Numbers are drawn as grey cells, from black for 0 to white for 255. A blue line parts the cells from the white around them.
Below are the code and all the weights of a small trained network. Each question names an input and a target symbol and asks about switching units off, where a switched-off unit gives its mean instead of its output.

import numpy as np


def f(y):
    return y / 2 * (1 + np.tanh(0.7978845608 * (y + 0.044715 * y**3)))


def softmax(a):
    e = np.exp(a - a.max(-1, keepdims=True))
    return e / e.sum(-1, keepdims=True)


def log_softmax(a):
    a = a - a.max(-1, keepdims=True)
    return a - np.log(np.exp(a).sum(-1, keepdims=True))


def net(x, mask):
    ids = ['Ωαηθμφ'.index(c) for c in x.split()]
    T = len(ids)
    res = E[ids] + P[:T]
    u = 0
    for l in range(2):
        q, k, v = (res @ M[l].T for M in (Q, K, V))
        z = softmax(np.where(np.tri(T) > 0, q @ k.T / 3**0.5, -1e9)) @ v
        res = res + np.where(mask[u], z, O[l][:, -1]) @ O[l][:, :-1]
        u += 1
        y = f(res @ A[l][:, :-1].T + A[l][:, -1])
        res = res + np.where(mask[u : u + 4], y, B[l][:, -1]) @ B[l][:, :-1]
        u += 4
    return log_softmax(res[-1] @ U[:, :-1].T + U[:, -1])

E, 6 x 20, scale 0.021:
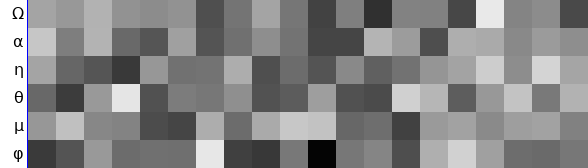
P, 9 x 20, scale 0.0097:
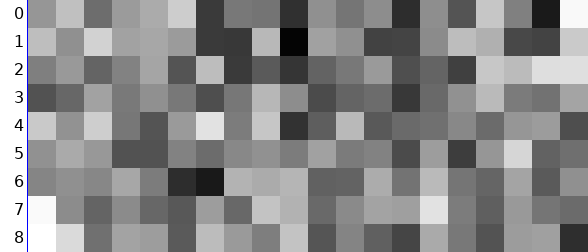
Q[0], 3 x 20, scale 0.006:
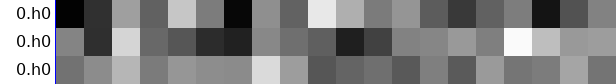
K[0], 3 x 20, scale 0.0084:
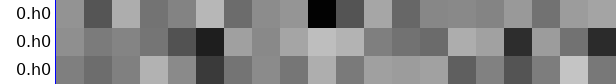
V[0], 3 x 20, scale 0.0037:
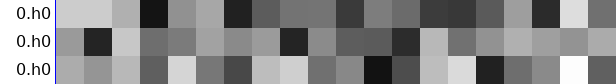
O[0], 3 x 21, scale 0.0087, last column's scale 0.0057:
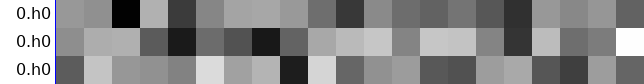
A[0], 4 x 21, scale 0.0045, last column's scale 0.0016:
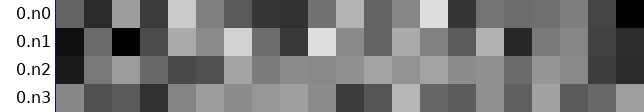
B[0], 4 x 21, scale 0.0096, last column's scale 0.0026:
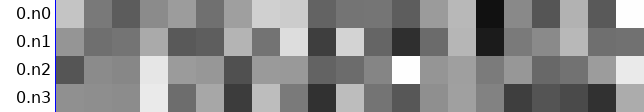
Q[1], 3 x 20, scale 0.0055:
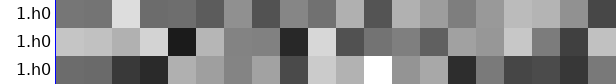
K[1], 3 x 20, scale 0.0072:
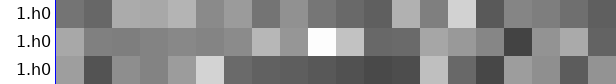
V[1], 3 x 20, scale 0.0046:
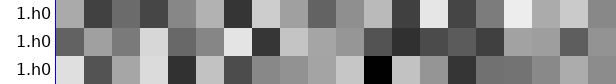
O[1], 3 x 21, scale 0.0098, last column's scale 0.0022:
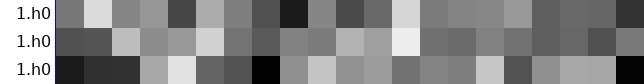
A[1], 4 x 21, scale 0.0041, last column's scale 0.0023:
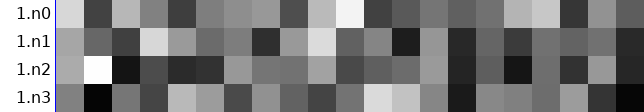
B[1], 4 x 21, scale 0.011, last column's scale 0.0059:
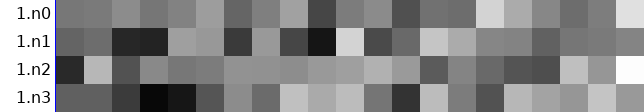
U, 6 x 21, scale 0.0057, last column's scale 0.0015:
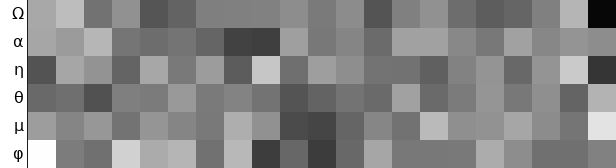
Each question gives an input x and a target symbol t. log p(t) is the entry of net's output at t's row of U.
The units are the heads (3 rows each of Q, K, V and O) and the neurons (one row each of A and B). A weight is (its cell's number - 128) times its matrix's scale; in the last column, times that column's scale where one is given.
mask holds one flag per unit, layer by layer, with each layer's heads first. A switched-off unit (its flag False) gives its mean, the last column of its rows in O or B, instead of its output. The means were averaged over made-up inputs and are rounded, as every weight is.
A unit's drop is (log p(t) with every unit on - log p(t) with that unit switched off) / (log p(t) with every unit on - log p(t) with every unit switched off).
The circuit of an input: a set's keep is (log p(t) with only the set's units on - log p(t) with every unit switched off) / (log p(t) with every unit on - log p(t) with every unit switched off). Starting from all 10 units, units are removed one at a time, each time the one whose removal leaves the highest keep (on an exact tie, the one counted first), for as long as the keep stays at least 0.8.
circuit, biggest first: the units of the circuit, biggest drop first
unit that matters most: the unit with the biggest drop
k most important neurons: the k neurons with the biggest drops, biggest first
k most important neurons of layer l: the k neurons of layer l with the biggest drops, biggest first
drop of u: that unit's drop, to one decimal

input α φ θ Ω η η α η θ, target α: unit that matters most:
0.h0
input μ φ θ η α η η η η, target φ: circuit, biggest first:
0.h0, 1.h0
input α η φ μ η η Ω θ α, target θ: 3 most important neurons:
1.n3, 0.n3, 1.n2
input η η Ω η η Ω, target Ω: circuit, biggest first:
1.n2, 0.h0, 1.h0
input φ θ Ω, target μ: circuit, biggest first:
1.h0, 1.n0
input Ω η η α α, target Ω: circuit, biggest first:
0.h0, 1.n2
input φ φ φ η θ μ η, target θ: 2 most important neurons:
1.n3, 0.n3
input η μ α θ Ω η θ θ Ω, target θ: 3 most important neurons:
1.n3, 1.n1, 1.n2
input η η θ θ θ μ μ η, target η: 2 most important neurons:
1.n3, 0.n0
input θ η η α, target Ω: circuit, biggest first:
0.h0, 1.n2, 1.h0
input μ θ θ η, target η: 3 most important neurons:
1.n3, 0.n3, 0.n0
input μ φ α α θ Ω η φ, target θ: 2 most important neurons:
0.n3, 1.n3
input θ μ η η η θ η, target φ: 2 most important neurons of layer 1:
1.n2, 1.n0
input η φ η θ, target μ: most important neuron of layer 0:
0.n0
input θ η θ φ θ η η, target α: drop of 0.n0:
0.1
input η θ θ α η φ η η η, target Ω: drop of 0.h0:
0.2
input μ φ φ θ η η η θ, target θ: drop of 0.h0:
0.6
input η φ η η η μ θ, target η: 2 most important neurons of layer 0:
0.n0, 0.n3
